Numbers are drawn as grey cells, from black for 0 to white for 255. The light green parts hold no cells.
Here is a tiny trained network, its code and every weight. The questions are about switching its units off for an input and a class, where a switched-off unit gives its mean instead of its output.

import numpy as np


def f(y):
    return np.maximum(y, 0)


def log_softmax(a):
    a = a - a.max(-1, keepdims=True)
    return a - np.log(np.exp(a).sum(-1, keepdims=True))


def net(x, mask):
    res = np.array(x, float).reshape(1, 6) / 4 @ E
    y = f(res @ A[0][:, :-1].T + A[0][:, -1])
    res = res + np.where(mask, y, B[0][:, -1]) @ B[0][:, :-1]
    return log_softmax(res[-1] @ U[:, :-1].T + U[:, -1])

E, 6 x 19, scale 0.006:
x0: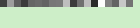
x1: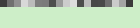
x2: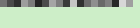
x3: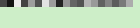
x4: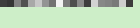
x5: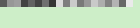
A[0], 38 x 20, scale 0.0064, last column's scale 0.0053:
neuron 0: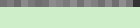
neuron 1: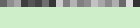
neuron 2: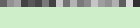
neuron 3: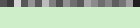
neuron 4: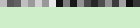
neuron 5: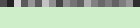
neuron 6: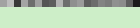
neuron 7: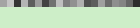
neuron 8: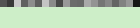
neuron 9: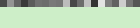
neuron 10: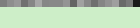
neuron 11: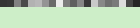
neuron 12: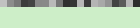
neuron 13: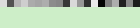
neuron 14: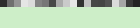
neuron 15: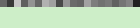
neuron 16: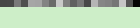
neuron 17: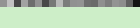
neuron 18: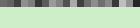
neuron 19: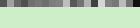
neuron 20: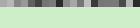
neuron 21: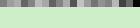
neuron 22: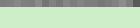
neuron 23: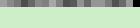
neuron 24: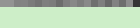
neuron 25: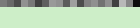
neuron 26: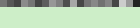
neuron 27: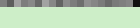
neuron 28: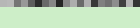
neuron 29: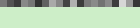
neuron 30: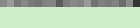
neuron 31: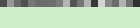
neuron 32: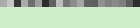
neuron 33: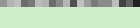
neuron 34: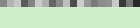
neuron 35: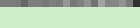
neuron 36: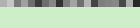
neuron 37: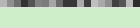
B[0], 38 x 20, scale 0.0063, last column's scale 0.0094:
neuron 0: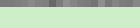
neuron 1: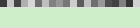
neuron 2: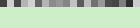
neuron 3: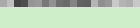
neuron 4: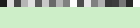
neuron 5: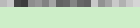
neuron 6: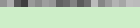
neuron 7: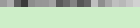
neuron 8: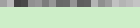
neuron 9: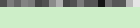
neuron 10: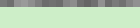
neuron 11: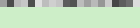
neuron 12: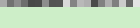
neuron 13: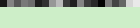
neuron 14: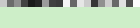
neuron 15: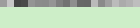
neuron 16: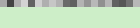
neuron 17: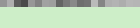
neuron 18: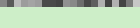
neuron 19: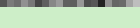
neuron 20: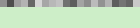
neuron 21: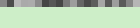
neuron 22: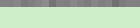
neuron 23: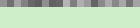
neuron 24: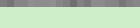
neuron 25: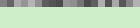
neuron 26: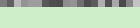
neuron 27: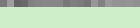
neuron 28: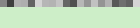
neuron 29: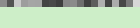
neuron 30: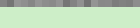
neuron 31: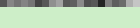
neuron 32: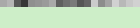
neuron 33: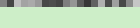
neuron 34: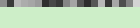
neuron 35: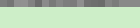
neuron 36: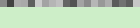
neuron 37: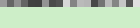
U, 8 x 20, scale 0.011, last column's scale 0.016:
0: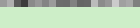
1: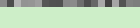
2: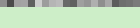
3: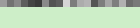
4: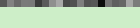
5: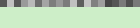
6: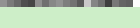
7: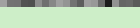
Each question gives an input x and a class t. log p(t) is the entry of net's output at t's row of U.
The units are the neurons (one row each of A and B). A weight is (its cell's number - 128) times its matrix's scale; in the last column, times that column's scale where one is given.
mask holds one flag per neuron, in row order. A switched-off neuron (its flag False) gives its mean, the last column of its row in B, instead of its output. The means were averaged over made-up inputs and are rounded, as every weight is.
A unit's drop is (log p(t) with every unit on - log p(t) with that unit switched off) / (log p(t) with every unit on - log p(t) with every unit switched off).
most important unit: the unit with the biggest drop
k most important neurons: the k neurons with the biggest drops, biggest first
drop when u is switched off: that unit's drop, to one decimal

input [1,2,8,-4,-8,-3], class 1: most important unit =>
neuron 29
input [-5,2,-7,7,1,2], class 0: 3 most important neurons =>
neuron 5; neuron 3; neuron 8
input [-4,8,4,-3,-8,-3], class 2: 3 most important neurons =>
neuron 28; neuron 36; neuron 20
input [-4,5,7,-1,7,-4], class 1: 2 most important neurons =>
neuron 29; neuron 18
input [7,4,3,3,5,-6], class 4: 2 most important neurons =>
neuron 9; neuron 31
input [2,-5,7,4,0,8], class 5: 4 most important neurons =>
neuron 1; neuron 2; neuron 34; neuron 33
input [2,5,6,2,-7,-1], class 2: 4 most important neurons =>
neuron 28; neuron 20; neuron 36; neuron 34
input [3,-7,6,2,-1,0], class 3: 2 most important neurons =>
neuron 37; neuron 12
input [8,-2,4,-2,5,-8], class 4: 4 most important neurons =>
neuron 9; neuron 31; neuron 19; neuron 1
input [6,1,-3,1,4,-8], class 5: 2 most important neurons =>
neuron 4; neuron 13
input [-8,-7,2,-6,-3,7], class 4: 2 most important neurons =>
neuron 13; neuron 14
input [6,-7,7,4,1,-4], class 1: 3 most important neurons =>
neuron 29; neuron 14; neuron 18
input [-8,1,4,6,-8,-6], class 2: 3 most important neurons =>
neuron 28; neuron 20; neuron 36
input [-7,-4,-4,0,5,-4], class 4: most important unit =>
neuron 13
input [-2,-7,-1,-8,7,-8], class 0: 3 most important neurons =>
neuron 32; neuron 7; neuron 6
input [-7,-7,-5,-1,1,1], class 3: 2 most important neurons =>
neuron 12; neuron 37
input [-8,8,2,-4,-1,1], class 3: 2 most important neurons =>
neuron 14; neuron 9
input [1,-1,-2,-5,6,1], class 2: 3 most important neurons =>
neuron 11; neuron 16; neuron 5
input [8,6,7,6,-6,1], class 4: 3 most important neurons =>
neuron 9; neuron 31; neuron 19
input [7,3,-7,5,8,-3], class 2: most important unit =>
neuron 11
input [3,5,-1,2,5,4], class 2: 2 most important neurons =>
neuron 11; neuron 16
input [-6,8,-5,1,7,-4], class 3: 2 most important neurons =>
neuron 14; neuron 28
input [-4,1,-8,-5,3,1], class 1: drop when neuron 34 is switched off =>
0.1
